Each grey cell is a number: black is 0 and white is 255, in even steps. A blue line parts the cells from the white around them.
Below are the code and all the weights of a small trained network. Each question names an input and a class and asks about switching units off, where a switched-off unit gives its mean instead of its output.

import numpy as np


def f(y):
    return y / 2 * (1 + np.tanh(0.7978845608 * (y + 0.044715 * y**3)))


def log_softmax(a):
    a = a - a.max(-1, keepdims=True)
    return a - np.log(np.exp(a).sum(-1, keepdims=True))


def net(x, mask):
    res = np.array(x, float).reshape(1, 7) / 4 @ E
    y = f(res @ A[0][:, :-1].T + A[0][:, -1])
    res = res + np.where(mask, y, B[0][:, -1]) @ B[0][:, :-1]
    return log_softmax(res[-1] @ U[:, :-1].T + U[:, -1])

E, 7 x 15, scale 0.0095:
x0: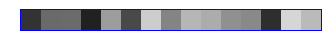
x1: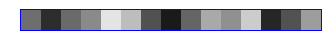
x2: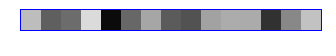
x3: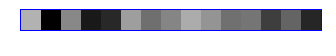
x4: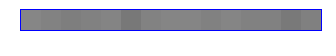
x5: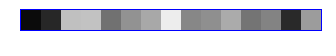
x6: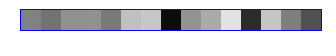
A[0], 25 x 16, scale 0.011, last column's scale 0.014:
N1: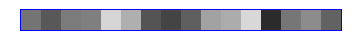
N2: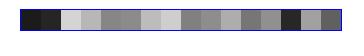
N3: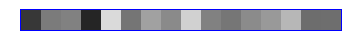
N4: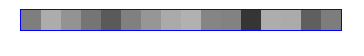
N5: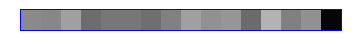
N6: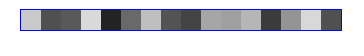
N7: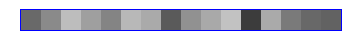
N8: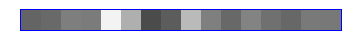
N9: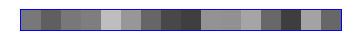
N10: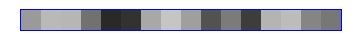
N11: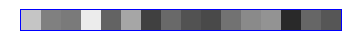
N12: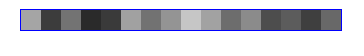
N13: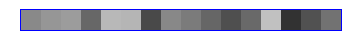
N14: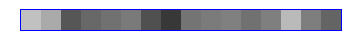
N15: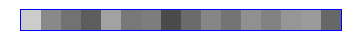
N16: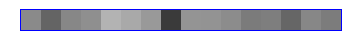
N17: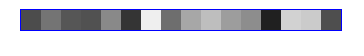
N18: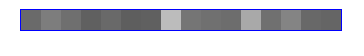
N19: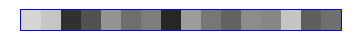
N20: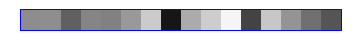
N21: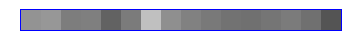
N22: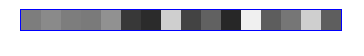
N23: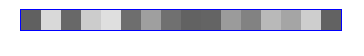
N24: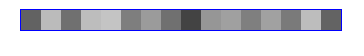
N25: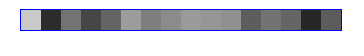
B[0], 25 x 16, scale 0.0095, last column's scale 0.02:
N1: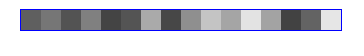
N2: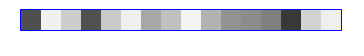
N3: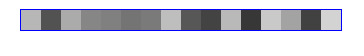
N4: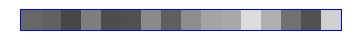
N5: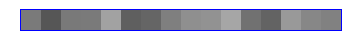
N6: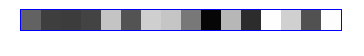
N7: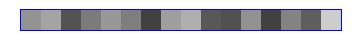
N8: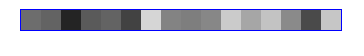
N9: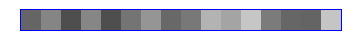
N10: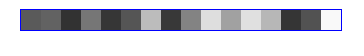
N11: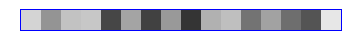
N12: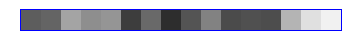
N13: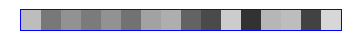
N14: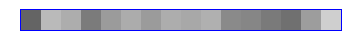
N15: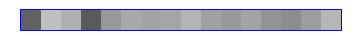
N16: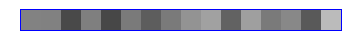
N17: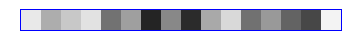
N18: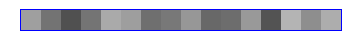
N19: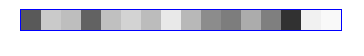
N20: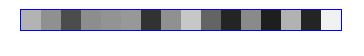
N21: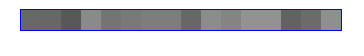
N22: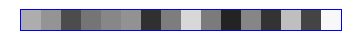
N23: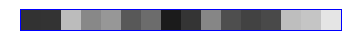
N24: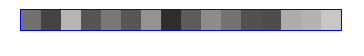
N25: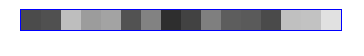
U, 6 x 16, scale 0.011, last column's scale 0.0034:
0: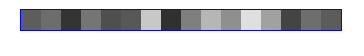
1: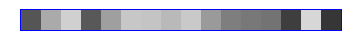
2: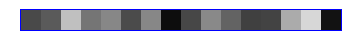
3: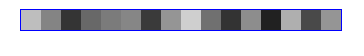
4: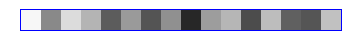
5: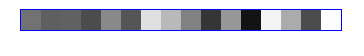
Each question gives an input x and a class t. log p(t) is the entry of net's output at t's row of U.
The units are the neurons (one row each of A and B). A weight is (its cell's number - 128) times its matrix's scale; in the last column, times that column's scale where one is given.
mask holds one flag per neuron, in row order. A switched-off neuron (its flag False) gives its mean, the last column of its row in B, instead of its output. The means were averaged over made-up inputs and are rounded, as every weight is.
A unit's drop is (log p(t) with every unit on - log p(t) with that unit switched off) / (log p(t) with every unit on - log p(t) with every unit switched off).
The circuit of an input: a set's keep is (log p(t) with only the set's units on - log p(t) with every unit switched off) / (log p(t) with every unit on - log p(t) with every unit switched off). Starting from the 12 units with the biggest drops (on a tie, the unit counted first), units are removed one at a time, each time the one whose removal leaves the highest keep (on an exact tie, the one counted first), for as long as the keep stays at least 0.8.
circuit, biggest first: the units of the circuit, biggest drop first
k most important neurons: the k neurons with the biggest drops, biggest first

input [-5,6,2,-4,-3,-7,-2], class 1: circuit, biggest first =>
(N19)
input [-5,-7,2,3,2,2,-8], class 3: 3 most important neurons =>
(N22; N1; N18)
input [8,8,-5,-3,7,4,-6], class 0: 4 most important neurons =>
(N1; N8; N11; N9)
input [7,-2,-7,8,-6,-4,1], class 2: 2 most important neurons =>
(N12; N25)
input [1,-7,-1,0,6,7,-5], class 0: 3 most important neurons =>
(N10; N19; N4)
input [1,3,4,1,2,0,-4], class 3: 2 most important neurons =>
(N22; N10)
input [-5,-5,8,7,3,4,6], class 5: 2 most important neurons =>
(N6; N23)
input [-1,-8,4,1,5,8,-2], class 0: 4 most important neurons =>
(N10; N19; N4; N14)
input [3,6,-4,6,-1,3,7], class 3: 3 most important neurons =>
(N20; N10; N7)
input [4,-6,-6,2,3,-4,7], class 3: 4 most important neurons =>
(N20; N6; N7; N1)
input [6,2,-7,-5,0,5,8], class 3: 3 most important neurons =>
(N20; N7; N6)
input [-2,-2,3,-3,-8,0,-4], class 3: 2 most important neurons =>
(N22; N12)
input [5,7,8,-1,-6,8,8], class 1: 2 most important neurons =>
(N2; N22)
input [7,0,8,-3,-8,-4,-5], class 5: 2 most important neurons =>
(N6; N11)
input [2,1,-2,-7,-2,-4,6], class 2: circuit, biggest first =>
(N23)
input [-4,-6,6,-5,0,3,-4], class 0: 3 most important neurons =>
(N10; N13; N3)
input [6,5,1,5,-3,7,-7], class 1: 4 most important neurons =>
(N2; N20; N7; N16)
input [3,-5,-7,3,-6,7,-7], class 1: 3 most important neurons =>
(N2; N6; N20)
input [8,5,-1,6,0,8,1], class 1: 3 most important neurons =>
(N2; N11; N13)
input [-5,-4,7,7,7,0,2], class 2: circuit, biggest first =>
(N25)
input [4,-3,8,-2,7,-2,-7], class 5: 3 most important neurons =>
(N6; N20; N7)
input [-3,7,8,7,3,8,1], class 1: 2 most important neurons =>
(N2; N10)
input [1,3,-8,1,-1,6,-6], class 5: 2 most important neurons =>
(N3; N8)
